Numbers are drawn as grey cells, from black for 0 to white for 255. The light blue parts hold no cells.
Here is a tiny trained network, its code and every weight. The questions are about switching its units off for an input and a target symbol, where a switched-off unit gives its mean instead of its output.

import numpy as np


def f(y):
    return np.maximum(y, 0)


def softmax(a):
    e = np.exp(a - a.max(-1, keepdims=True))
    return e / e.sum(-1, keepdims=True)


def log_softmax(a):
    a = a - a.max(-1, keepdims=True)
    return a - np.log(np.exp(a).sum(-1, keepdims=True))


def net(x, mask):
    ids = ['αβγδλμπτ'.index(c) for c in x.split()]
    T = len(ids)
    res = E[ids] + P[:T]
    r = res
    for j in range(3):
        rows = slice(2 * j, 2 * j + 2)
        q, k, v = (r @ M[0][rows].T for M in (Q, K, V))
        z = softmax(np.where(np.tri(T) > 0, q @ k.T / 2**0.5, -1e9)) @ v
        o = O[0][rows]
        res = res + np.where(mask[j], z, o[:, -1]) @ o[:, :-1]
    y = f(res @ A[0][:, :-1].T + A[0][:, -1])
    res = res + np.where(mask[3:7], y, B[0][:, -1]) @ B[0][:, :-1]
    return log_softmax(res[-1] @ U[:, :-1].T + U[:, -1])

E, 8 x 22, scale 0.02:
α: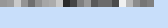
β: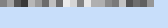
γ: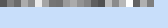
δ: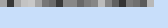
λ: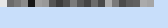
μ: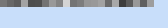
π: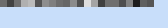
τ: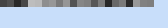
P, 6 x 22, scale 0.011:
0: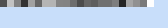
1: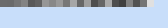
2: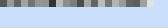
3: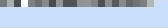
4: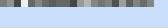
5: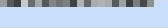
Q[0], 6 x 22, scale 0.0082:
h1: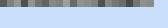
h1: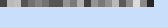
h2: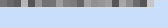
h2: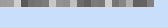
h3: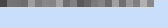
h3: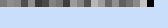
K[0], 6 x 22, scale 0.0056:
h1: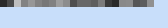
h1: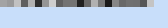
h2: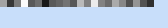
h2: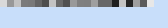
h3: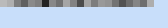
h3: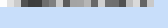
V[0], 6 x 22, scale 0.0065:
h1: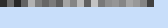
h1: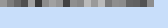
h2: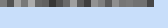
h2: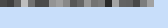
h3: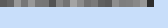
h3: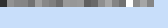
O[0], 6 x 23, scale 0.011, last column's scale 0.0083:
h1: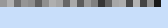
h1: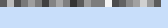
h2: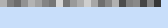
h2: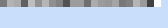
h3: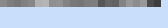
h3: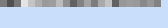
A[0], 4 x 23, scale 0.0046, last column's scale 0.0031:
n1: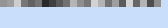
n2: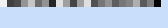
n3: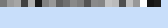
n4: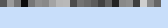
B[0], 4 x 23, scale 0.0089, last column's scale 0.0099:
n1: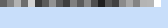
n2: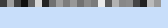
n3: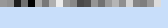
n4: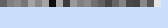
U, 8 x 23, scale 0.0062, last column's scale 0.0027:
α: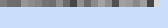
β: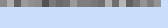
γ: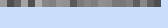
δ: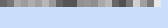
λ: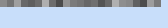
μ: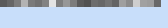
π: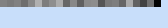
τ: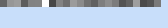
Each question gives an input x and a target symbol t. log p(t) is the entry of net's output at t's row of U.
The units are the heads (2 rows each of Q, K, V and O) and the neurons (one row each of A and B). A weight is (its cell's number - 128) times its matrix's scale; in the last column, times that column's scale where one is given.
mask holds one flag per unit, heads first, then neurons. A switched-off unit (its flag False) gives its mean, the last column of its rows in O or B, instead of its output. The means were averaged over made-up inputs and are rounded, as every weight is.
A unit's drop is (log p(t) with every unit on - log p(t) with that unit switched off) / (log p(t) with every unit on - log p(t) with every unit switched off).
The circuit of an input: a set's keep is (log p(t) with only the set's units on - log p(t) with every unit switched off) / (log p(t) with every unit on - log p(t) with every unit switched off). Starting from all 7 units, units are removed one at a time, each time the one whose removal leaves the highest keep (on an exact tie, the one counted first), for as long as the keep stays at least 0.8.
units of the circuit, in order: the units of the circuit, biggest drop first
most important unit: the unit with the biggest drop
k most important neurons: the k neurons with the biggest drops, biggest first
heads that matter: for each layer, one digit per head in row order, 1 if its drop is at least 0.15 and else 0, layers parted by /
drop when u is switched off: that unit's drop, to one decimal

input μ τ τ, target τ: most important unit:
h3
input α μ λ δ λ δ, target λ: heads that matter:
101
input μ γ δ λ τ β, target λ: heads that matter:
100
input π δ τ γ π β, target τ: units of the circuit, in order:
h1, h2
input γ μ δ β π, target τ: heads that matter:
110
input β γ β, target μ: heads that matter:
111
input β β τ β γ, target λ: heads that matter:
110
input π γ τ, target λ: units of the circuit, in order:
h1, h2
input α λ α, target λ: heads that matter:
011
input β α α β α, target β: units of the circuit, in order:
h1, h3
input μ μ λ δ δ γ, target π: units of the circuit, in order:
h2, n2, h3
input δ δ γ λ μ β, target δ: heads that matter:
011
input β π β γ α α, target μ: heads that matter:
111
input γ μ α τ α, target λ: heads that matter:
101
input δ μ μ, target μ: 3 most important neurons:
n3, n4, n1
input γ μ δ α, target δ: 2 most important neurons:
n3, n4
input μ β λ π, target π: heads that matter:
011
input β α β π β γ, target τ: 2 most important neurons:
n1, n3
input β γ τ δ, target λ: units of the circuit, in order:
h1
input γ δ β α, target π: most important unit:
n2
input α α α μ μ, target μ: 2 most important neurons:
n3, n1
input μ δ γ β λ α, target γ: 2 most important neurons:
n1, n2
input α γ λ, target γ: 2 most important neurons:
n1, n2
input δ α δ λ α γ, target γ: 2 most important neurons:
n1, n2
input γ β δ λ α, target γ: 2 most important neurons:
n2, n1
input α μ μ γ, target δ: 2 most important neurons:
n3, n4
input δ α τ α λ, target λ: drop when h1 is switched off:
0.3
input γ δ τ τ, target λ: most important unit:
h2
